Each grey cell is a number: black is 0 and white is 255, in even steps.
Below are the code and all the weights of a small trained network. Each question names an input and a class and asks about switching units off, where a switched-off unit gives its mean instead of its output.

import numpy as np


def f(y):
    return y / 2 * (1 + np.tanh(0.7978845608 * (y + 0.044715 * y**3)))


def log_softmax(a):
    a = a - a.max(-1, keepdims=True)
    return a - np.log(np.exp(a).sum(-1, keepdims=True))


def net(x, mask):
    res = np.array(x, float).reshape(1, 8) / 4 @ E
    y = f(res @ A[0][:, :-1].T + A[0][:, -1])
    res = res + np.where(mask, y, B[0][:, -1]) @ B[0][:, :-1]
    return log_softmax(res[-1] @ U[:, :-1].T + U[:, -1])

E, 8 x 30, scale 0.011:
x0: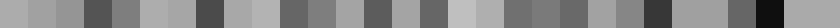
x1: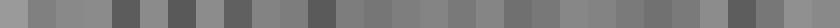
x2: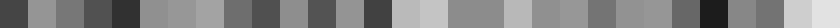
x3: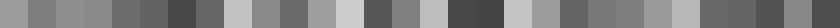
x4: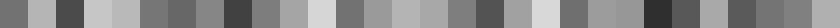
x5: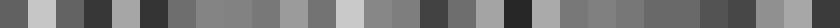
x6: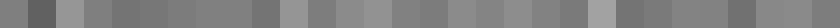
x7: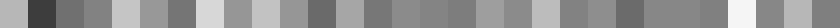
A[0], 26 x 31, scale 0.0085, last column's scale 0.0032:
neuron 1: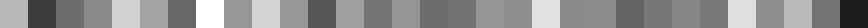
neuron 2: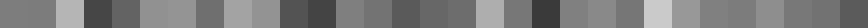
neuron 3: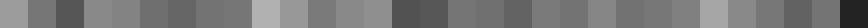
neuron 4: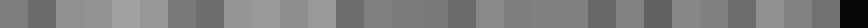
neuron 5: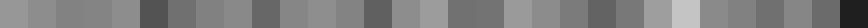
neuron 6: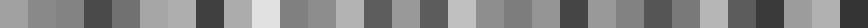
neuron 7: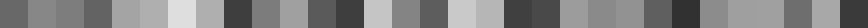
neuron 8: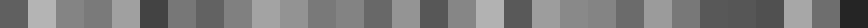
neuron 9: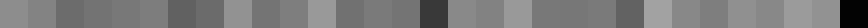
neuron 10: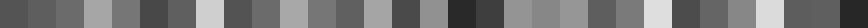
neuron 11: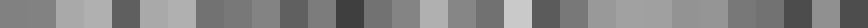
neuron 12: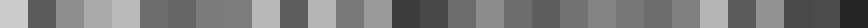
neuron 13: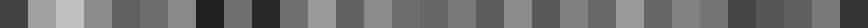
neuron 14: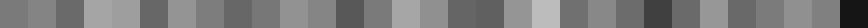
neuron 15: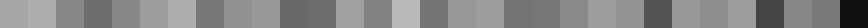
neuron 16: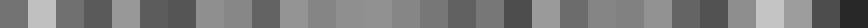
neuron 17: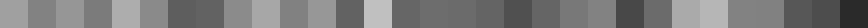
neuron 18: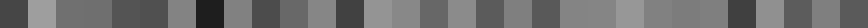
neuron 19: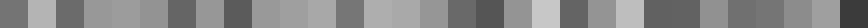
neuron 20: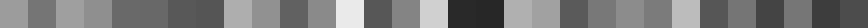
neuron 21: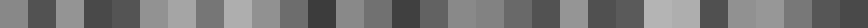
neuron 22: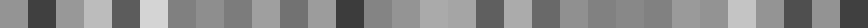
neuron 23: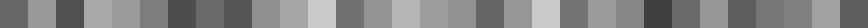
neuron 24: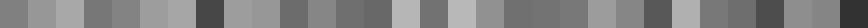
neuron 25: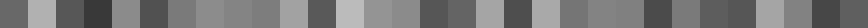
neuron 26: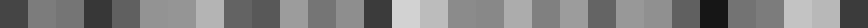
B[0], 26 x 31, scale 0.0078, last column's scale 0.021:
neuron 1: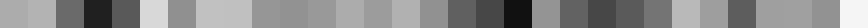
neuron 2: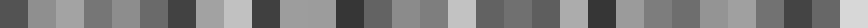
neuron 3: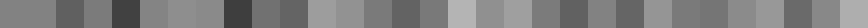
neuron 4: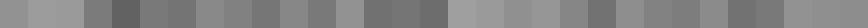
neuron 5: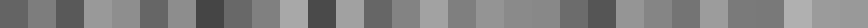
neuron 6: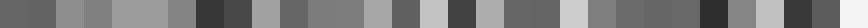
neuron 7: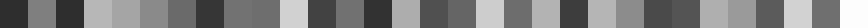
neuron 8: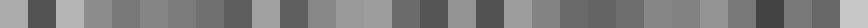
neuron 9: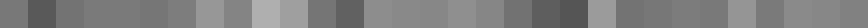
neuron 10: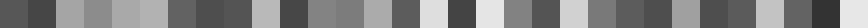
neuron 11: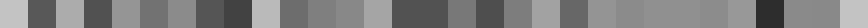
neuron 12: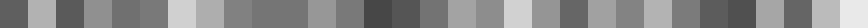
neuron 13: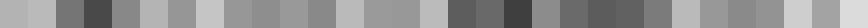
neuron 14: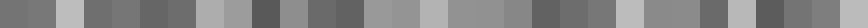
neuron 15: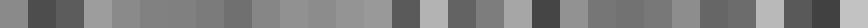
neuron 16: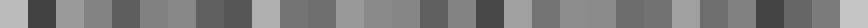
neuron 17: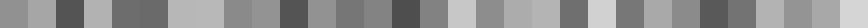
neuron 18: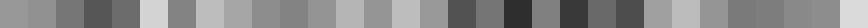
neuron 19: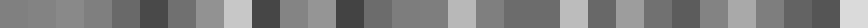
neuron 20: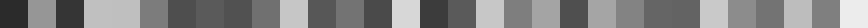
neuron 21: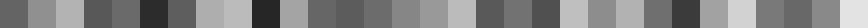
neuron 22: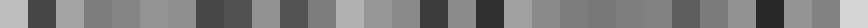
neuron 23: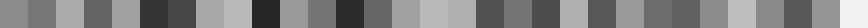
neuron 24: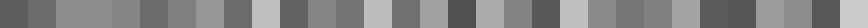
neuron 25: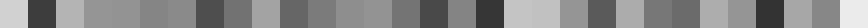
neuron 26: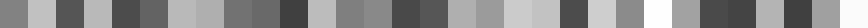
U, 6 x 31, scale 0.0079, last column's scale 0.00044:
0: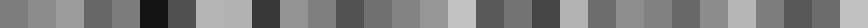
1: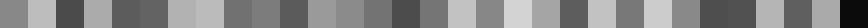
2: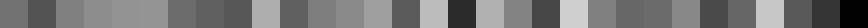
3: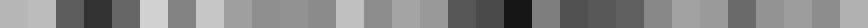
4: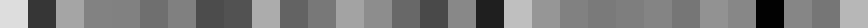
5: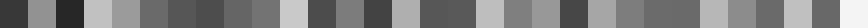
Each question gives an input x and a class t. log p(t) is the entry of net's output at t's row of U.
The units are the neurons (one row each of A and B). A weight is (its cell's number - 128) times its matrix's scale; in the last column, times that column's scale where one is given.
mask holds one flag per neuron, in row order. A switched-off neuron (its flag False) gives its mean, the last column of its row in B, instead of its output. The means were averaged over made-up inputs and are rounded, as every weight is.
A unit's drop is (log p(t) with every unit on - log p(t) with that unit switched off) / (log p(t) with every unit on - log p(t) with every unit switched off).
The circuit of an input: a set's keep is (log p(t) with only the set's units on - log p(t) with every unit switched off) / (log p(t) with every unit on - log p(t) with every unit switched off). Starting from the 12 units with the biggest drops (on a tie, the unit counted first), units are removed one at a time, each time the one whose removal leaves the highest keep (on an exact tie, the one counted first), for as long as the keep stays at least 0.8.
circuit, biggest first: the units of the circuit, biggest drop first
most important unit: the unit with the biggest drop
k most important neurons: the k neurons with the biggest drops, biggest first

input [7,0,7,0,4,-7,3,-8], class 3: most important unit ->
neuron 13
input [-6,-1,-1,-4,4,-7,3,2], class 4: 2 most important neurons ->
(neuron 22; neuron 6)
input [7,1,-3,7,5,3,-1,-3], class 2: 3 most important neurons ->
(neuron 6; neuron 7; neuron 24)
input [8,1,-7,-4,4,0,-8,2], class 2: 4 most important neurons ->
(neuron 6; neuron 26; neuron 15; neuron 24)
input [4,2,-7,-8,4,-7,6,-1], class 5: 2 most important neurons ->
(neuron 7; neuron 26)
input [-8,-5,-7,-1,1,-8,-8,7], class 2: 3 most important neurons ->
(neuron 10; neuron 26; neuron 25)
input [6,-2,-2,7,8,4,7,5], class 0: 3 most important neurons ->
(neuron 23; neuron 7; neuron 19)
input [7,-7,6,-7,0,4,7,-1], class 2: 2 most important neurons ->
(neuron 6; neuron 20)
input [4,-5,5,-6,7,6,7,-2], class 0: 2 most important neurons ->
(neuron 23; neuron 19)
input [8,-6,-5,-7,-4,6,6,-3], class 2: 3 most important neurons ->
(neuron 6; neuron 24; neuron 20)
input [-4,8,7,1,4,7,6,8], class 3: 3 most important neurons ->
(neuron 1; neuron 12; neuron 17)
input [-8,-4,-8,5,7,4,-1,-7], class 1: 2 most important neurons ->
(neuron 12; neuron 17)
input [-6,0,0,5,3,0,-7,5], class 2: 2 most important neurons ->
(neuron 10; neuron 7)
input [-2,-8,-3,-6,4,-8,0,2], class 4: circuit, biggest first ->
(neuron 22)
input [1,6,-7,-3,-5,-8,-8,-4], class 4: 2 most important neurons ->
(neuron 22; neuron 11)
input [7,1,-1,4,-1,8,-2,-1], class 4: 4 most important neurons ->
(neuron 25; neuron 8; neuron 10; neuron 16)
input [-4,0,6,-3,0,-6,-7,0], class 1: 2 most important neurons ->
(neuron 26; neuron 25)
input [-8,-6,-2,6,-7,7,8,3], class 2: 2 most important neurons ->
(neuron 10; neuron 23)
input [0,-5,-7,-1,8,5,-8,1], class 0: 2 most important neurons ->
(neuron 23; neuron 26)
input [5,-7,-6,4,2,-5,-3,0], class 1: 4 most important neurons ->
(neuron 12; neuron 17; neuron 10; neuron 25)
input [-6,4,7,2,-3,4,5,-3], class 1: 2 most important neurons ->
(neuron 26; neuron 6)
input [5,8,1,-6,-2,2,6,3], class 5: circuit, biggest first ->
(neuron 7)
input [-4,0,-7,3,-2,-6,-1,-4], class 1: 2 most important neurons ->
(neuron 12; neuron 17)
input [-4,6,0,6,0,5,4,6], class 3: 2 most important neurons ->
(neuron 1; neuron 7)
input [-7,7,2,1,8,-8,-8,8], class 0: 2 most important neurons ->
(neuron 23; neuron 19)
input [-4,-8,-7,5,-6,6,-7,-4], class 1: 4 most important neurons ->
(neuron 12; neuron 17; neuron 23; neuron 19)
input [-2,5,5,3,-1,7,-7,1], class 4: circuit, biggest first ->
(neuron 25)
